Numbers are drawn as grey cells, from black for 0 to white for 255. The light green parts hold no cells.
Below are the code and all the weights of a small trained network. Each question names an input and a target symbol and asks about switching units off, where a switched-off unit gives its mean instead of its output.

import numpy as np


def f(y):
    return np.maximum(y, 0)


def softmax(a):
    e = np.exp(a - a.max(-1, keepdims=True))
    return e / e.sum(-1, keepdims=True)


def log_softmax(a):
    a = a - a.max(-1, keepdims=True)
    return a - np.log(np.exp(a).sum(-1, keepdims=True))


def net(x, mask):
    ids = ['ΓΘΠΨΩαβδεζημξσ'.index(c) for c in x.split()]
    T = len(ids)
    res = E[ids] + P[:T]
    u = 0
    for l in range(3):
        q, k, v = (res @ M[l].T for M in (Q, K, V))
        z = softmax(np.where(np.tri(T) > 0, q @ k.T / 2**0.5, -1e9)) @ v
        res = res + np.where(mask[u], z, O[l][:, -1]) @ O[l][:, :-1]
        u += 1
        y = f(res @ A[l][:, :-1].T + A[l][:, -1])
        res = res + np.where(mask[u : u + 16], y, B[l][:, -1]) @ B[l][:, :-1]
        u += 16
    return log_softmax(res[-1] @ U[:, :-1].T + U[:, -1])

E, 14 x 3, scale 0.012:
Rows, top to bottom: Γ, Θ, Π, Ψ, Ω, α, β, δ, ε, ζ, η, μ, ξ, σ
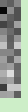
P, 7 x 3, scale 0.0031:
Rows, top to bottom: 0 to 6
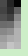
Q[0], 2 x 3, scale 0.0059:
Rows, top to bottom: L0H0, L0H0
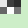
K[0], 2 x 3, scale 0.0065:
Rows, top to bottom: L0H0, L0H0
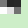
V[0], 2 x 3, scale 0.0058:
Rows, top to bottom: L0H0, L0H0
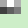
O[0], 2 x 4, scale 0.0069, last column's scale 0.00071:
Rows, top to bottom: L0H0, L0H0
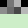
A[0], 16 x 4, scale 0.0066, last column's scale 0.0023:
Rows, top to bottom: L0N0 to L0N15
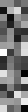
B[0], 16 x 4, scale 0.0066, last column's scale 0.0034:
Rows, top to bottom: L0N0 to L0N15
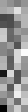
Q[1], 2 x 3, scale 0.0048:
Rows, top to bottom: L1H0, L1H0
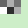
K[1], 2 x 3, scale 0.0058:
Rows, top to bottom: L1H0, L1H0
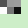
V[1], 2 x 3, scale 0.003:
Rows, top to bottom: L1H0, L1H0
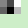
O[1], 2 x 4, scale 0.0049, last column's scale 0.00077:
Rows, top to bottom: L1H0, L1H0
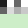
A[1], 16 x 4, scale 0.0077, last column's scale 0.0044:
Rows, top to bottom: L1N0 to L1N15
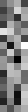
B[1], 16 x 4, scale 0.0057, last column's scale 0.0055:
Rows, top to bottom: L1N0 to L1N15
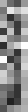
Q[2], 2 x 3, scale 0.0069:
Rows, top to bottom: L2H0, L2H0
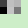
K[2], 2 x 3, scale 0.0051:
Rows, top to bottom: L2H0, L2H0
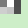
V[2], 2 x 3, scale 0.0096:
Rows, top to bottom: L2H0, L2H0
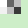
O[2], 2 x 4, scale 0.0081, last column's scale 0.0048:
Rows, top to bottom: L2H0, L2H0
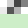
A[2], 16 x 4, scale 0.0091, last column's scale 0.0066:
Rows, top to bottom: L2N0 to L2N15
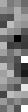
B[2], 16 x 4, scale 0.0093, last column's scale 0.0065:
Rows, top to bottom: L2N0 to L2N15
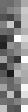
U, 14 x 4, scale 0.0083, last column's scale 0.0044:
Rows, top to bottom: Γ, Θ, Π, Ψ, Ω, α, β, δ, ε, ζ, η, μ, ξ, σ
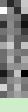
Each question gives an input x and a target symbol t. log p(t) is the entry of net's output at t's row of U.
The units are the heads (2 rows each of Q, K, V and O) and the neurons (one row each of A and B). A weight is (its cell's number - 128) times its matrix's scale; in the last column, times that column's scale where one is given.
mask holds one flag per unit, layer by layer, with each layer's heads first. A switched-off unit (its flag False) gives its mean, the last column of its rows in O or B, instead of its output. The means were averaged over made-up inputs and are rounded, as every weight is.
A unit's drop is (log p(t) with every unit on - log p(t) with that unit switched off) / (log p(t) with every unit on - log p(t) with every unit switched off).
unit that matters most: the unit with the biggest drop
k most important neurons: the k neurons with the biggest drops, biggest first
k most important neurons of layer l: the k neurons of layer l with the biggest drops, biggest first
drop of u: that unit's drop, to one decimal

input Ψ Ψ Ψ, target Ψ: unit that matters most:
L0H0
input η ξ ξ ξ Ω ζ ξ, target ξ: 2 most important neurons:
[L1N10, L0N1]
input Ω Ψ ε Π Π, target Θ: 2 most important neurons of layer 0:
[L0N7, L0N5]
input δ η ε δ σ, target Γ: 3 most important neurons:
[L0N13, L1N6, L1N1]
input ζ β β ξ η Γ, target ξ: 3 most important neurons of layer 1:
[L1N10, L1N11, L1N5]
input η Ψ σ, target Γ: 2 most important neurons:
[L2N5, L0N13]
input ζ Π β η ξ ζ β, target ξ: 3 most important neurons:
[L0N1, L1N10, L1N11]
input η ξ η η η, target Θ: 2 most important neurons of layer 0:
[L0N7, L0N13]
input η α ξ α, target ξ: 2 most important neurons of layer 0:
[L0N1, L0N13]
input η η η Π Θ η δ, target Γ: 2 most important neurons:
[L0N7, L0N13]
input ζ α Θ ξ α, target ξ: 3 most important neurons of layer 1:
[L1N10, L1N11, L1N5]
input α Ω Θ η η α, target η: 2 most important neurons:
[L1N4, L2N2]
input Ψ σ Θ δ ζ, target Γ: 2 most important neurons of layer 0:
[L0N13, L0N1]
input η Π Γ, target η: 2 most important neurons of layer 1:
[L1N6, L1N4]
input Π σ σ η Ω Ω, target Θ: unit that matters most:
L2N5
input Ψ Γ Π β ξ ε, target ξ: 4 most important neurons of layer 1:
[L1N10, L1N11, L1N5, L1N3]
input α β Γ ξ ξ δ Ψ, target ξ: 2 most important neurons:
[L1N10, L0N1]
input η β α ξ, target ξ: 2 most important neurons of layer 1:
[L1N10, L1N1]
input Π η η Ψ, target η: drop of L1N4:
0.3
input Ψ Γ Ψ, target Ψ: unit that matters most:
L2H0
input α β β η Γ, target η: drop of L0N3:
0.1
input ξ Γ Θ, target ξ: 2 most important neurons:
[L0N1, L1N10]
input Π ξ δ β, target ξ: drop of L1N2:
0.0
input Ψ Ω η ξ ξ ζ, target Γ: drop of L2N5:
0.2
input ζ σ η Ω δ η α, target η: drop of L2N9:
-0.1
